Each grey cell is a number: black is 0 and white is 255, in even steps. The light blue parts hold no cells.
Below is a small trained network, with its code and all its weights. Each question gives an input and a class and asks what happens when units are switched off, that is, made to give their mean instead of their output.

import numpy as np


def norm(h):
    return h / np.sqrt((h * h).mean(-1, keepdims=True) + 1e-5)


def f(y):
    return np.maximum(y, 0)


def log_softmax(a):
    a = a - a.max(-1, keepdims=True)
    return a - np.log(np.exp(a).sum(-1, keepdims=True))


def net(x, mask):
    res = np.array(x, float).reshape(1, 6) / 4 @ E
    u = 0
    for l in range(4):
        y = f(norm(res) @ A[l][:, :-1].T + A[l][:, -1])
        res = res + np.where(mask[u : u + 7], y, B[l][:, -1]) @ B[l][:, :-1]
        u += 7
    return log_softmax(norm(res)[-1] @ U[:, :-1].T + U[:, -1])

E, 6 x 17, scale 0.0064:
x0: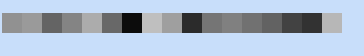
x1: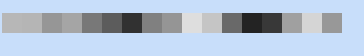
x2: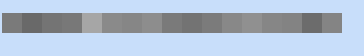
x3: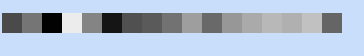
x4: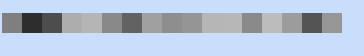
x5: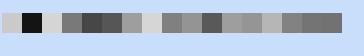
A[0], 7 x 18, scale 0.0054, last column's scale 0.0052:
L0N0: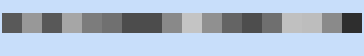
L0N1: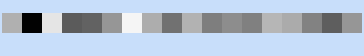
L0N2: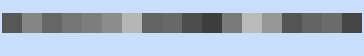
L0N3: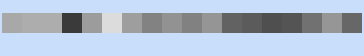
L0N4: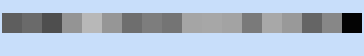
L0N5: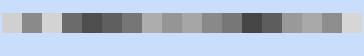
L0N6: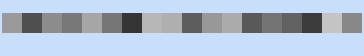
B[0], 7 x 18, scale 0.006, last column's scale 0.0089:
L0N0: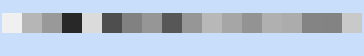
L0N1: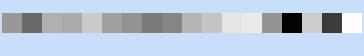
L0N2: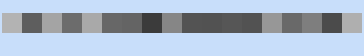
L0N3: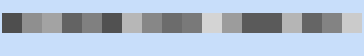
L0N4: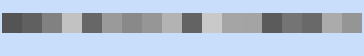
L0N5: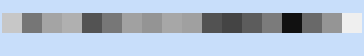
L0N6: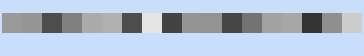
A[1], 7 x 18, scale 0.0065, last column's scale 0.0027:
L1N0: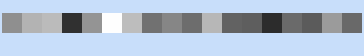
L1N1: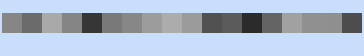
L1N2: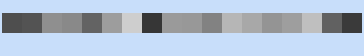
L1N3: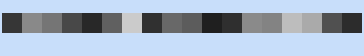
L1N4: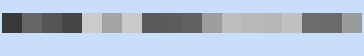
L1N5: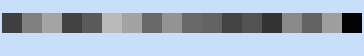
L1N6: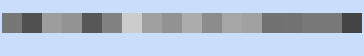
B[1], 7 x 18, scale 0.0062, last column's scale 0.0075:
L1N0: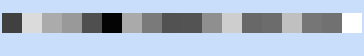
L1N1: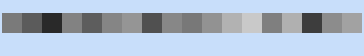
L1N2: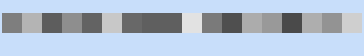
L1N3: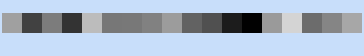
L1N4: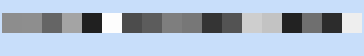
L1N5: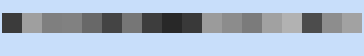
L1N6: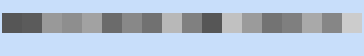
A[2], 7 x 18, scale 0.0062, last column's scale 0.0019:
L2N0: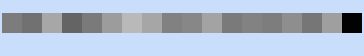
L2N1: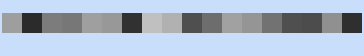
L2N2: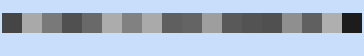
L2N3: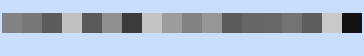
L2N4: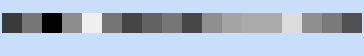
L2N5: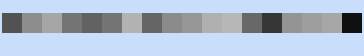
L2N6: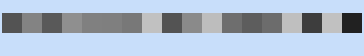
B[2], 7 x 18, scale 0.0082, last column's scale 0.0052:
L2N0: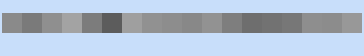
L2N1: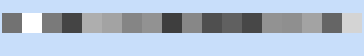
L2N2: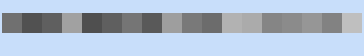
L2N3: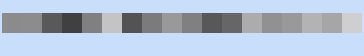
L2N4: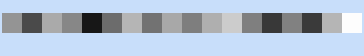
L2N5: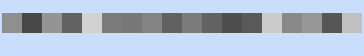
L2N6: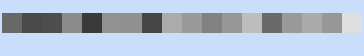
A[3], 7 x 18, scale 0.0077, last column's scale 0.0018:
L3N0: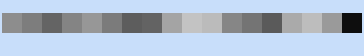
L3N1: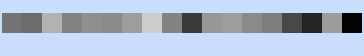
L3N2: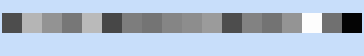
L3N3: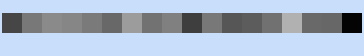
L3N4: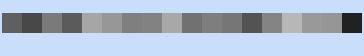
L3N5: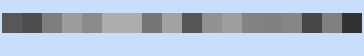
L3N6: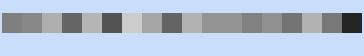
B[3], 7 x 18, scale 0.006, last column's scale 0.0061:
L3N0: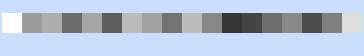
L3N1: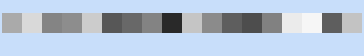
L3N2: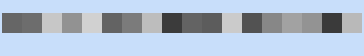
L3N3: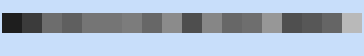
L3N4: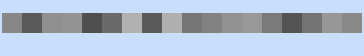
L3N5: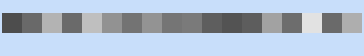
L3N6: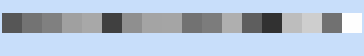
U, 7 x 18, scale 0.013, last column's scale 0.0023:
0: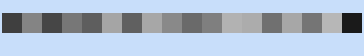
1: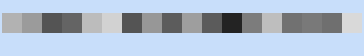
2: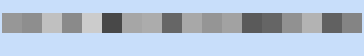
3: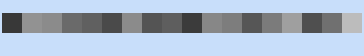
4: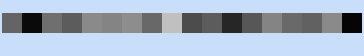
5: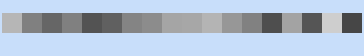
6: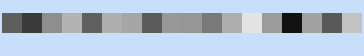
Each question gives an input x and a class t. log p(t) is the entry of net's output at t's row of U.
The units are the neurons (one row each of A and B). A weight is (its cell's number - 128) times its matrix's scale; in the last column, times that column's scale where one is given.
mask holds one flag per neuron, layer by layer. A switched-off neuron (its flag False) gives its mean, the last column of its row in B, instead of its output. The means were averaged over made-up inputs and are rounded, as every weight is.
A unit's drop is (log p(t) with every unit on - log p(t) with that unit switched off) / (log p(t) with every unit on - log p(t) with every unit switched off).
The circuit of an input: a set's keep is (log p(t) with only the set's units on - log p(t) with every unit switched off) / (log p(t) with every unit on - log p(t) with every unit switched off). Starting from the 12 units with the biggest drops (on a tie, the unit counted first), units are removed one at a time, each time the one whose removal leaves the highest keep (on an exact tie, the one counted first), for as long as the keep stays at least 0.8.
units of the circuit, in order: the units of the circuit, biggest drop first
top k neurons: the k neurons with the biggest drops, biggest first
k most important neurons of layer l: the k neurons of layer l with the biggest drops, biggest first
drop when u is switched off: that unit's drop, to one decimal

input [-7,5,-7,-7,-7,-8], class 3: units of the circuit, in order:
L0N1; L1N5
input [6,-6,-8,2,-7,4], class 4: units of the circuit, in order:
L0N1; L1N0
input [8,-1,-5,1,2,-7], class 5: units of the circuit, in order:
L2N4
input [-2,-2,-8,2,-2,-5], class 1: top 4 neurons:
L0N5; L1N4; L1N0; L0N0
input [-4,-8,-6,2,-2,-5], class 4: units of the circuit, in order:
L1N3; L0N1
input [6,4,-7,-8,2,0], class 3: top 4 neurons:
L1N0; L0N3; L0N1; L1N5
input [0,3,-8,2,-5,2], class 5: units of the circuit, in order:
L0N1; L1N1
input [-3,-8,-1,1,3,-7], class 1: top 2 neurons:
L1N4; L0N1
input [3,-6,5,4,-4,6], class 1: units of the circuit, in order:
L2N1; L1N0
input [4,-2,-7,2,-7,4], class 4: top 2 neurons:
L0N1; L0N6
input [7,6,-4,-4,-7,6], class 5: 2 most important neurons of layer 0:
L0N1; L0N5
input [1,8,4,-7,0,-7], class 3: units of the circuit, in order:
L0N1; L1N0
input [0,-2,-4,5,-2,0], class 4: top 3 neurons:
L0N1; L1N3; L1N0
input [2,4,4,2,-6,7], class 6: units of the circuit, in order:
L0N0; L1N0
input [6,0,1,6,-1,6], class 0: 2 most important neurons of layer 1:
L1N4; L1N2
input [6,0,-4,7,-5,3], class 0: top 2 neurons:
L0N1; L0N5
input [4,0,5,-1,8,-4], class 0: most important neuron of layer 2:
L2N4
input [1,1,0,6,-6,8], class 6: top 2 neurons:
L0N0; L0N6
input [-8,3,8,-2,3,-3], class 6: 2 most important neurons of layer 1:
L1N4; L1N2
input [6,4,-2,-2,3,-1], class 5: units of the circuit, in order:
L0N1
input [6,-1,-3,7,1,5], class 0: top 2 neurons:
L0N5; L2N4
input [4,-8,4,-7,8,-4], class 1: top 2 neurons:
L1N4; L3N1
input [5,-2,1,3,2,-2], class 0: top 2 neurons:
L0N1; L2N4
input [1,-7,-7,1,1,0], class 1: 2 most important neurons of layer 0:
L0N2; L0N1
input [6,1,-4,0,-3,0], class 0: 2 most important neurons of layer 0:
L0N0; L0N1
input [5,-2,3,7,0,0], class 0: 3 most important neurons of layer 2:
L2N4; L2N3; L2N1
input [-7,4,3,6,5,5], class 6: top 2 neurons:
L0N1; L1N0
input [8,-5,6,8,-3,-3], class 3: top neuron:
L2N4
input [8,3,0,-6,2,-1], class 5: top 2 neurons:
L0N6; L1N4
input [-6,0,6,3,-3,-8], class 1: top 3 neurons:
L1N4; L0N1; L1N3
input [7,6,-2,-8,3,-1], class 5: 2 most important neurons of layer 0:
L0N6; L0N1
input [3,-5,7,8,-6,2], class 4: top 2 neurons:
L0N1; L1N3
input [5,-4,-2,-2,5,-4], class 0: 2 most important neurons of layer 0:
L0N1; L0N6
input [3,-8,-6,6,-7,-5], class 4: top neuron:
L1N3
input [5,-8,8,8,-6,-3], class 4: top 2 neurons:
L0N1; L1N3
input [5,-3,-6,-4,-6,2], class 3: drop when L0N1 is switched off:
0.2
